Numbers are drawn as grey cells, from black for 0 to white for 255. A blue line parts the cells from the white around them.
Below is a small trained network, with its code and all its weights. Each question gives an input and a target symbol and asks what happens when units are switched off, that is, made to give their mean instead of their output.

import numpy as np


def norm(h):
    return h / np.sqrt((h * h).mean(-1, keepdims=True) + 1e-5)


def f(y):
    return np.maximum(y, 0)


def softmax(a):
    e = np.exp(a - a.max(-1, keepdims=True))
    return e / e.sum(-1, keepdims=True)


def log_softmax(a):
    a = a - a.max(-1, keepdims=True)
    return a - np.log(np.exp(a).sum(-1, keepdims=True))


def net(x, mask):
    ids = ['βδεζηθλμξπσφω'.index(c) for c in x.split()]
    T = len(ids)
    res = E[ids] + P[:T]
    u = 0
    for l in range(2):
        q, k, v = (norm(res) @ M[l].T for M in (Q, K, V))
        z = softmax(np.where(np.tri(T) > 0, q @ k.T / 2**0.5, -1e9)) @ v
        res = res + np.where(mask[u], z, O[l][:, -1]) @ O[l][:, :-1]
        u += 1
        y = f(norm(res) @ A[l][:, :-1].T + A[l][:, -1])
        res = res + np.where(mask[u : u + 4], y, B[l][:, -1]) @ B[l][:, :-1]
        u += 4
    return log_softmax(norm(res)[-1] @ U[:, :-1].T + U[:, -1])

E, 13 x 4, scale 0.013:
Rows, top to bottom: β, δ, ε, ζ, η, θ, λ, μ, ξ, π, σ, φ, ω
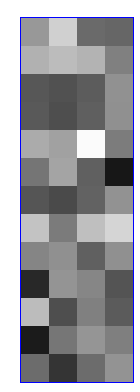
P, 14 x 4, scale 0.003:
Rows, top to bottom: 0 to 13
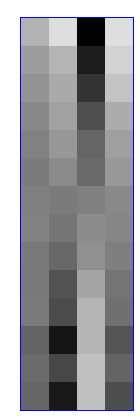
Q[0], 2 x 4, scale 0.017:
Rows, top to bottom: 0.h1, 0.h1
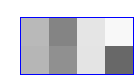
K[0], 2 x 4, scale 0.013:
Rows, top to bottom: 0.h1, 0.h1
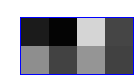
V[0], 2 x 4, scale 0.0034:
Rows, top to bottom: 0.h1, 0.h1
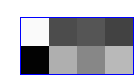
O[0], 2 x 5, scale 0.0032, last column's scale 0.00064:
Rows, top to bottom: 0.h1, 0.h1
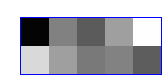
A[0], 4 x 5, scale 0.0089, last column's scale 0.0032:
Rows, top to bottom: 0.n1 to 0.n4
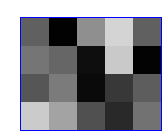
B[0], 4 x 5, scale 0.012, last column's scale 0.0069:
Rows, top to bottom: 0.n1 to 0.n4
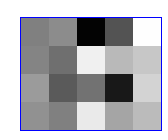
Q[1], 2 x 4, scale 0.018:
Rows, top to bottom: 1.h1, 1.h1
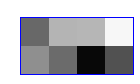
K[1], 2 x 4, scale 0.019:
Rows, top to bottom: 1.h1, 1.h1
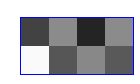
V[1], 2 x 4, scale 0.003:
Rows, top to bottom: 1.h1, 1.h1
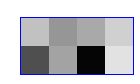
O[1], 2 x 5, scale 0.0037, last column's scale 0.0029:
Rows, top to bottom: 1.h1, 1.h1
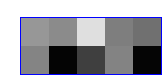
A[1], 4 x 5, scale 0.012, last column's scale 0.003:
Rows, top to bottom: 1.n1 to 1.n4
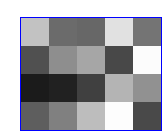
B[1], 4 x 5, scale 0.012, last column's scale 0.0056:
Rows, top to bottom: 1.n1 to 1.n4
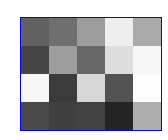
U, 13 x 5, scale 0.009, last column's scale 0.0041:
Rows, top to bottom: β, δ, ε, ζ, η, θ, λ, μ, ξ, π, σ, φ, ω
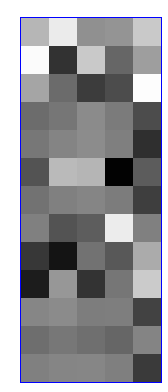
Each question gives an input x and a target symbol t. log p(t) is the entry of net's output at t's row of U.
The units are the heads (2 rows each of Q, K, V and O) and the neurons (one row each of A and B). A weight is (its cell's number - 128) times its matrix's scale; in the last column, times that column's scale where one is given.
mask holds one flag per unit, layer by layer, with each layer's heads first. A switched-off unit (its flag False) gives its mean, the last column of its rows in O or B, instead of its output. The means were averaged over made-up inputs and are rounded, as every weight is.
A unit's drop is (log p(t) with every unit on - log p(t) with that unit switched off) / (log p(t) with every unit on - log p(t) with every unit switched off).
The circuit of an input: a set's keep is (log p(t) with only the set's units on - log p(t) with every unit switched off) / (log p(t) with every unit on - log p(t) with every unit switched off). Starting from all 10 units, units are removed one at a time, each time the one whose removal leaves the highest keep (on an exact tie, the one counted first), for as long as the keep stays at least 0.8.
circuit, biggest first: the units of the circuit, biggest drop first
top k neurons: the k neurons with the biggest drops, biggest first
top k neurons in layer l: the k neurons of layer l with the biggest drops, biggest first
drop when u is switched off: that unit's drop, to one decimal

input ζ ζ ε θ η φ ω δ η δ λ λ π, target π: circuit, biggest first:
(1.n2)
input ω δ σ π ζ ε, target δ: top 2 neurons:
(1.n3; 0.n2)
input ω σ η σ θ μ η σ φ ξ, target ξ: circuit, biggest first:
(0.n2; 1.n4)
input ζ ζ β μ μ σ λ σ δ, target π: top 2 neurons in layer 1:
(1.n3; 1.n4)
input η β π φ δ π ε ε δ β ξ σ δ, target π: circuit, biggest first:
(1.n3; 0.h1; 0.n4)
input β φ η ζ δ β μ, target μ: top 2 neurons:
(1.n1; 0.n3)
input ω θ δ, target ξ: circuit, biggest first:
(0.n1; 0.n3; 1.n4; 1.h1)
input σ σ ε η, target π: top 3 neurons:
(1.n3; 0.n3; 1.n4)
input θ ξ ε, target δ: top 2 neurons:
(0.n2; 1.n3)
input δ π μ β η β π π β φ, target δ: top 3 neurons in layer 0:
(0.n3; 0.n4; 0.n2)
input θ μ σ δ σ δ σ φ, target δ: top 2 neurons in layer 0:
(0.n3; 0.n2)
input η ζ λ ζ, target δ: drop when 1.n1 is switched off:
0.0
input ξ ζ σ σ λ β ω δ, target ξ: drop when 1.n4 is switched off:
0.8
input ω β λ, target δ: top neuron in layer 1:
(1.n3)
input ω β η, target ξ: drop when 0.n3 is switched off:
1.1
